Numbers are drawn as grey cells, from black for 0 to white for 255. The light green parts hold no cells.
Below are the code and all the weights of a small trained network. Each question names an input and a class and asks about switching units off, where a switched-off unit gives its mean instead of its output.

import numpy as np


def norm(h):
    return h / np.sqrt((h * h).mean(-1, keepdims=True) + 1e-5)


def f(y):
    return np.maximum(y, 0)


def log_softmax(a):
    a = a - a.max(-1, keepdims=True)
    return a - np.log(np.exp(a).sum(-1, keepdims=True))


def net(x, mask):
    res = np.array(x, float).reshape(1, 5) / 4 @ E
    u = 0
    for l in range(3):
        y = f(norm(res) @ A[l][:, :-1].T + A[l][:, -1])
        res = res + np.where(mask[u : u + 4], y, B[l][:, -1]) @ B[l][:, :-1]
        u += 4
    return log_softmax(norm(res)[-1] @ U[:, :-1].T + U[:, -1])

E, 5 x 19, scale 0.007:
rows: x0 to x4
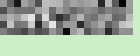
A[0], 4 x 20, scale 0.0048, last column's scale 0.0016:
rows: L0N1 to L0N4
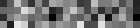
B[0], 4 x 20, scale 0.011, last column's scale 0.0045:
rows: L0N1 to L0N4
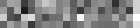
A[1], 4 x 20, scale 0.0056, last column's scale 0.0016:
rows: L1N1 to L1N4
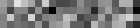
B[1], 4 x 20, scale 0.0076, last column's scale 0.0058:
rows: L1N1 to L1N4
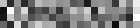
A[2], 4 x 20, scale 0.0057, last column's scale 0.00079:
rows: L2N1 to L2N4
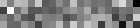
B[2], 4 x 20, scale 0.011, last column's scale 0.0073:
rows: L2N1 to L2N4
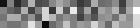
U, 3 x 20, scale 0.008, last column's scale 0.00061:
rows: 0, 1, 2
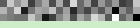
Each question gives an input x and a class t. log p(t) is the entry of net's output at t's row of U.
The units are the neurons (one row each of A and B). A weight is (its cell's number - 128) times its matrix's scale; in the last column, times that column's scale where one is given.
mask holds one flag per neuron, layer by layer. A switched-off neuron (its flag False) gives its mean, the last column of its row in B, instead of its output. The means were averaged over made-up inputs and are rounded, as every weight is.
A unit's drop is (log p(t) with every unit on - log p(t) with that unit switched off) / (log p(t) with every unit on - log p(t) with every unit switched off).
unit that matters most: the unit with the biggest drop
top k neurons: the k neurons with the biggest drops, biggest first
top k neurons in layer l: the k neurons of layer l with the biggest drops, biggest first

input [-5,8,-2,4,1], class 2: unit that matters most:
L0N3
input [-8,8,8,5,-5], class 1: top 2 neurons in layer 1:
L1N1, L1N2
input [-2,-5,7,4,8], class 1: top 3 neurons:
L1N1, L1N2, L2N2
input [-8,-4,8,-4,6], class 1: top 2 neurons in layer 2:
L2N4, L2N2
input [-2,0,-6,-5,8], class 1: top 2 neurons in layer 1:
L1N4, L1N3
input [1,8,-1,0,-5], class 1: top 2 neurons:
L1N2, L1N3
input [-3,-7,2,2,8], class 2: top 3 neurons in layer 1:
L1N2, L1N1, L1N4
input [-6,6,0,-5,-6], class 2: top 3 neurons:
L0N3, L1N3, L2N1
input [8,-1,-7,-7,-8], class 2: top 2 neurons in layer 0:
L0N2, L0N4
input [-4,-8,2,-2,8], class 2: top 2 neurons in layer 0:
L0N3, L0N1
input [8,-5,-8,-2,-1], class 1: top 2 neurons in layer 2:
L2N3, L2N2
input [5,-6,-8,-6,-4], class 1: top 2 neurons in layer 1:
L1N4, L1N3
